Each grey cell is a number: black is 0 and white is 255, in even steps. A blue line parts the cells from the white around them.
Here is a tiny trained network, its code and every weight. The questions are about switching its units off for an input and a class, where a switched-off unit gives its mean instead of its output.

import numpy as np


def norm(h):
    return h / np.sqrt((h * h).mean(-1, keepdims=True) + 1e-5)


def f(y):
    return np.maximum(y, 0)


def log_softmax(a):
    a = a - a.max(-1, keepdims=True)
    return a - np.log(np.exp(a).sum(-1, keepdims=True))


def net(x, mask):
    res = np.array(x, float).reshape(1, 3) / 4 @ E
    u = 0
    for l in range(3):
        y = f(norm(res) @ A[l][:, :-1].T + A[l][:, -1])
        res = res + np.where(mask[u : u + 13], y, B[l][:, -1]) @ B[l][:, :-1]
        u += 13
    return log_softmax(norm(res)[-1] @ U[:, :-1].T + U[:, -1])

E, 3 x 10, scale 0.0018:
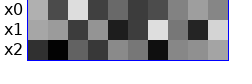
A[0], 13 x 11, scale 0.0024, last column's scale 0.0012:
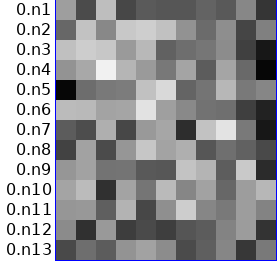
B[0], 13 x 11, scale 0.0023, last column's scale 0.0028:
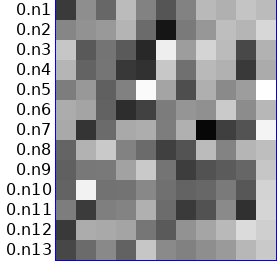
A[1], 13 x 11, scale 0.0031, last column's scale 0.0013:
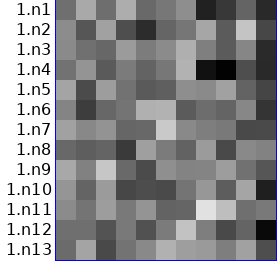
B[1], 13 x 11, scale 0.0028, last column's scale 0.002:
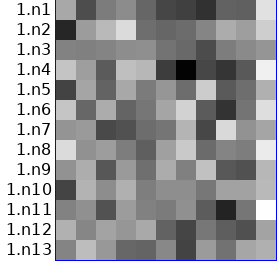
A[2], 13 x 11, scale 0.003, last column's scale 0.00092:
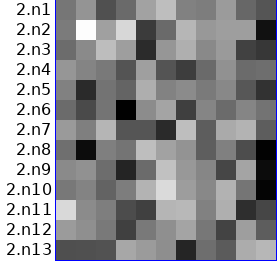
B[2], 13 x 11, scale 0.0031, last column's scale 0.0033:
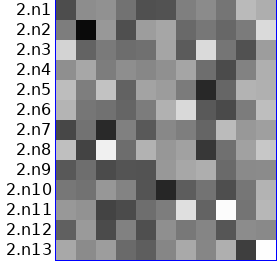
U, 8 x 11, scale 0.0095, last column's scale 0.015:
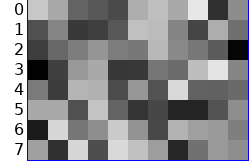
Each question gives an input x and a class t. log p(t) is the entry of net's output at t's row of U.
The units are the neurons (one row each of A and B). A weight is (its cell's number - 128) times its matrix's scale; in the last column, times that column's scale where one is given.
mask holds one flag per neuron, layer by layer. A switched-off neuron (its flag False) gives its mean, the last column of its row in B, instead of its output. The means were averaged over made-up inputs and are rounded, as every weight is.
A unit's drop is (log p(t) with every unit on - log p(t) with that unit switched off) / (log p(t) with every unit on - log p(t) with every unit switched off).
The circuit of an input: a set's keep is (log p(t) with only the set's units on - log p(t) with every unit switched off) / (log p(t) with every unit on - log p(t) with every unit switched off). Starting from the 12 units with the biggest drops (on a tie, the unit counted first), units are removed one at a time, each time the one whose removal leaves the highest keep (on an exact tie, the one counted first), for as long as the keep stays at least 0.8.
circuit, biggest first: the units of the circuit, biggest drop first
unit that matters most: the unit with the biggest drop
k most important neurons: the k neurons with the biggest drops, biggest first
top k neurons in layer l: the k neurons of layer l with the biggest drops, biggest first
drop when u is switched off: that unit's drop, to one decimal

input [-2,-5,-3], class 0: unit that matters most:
0.n3
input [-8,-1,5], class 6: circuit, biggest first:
(0.n8 0.n5)
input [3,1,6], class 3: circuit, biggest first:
(0.n12 1.n2)
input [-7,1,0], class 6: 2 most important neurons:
(0.n7 0.n8)
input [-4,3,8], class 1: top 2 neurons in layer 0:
(0.n11 0.n7)
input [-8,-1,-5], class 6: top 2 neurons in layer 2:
(2.n13 2.n6)
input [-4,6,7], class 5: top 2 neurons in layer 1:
(1.n4 1.n12)
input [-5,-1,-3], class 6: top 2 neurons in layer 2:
(2.n13 2.n8)
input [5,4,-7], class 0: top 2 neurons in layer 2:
(2.n11 2.n10)
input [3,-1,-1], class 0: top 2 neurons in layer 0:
(0.n3 0.n4)
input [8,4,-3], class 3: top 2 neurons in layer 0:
(0.n1 0.n12)
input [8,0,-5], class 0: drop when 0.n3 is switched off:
0.1
